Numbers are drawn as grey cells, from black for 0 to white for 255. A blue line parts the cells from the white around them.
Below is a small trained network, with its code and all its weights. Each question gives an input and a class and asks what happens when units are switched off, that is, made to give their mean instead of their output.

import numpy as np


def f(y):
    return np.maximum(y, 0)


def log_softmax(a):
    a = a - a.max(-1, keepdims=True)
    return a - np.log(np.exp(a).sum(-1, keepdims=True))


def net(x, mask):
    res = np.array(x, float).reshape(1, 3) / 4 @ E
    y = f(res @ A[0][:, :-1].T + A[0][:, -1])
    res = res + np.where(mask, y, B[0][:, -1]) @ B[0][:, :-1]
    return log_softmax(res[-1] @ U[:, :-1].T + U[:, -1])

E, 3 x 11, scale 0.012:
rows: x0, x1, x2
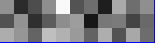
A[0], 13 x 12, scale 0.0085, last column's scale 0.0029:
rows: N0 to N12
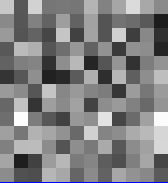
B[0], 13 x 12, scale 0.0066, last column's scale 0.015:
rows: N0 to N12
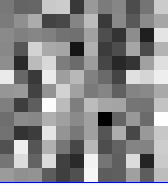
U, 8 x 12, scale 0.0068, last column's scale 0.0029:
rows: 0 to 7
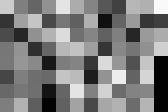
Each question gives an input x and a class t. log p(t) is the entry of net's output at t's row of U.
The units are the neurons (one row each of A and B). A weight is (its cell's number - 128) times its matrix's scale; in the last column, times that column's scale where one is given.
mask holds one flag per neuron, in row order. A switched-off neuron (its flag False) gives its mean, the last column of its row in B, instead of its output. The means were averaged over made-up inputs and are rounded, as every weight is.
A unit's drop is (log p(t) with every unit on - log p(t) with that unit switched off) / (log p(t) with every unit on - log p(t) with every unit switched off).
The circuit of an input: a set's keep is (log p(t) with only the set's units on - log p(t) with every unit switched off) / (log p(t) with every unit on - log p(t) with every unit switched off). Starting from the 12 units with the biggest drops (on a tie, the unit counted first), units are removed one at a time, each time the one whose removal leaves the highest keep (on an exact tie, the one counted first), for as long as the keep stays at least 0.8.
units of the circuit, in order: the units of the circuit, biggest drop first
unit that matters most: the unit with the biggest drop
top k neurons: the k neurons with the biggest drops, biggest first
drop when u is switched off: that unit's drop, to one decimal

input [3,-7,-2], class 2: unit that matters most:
N9
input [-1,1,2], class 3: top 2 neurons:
(N5, N4)
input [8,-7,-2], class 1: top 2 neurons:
(N11, N12)
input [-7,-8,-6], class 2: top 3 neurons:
(N0, N9, N11)
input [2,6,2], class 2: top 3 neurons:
(N5, N4, N7)
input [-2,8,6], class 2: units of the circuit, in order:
(N5, N7)
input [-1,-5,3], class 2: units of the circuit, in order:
(N5, N9)
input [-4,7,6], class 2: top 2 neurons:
(N5, N7)
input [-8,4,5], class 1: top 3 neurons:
(N5, N3, N8)
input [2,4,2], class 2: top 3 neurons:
(N5, N7, N4)
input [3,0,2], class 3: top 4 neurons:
(N3, N5, N4, N8)
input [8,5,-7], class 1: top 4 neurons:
(N2, N11, N1, N12)
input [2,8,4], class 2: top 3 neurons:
(N5, N4, N7)
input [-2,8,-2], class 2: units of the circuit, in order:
(N4)
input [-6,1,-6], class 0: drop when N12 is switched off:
0.2
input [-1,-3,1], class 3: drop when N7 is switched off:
0.3
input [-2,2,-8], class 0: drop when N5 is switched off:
0.7
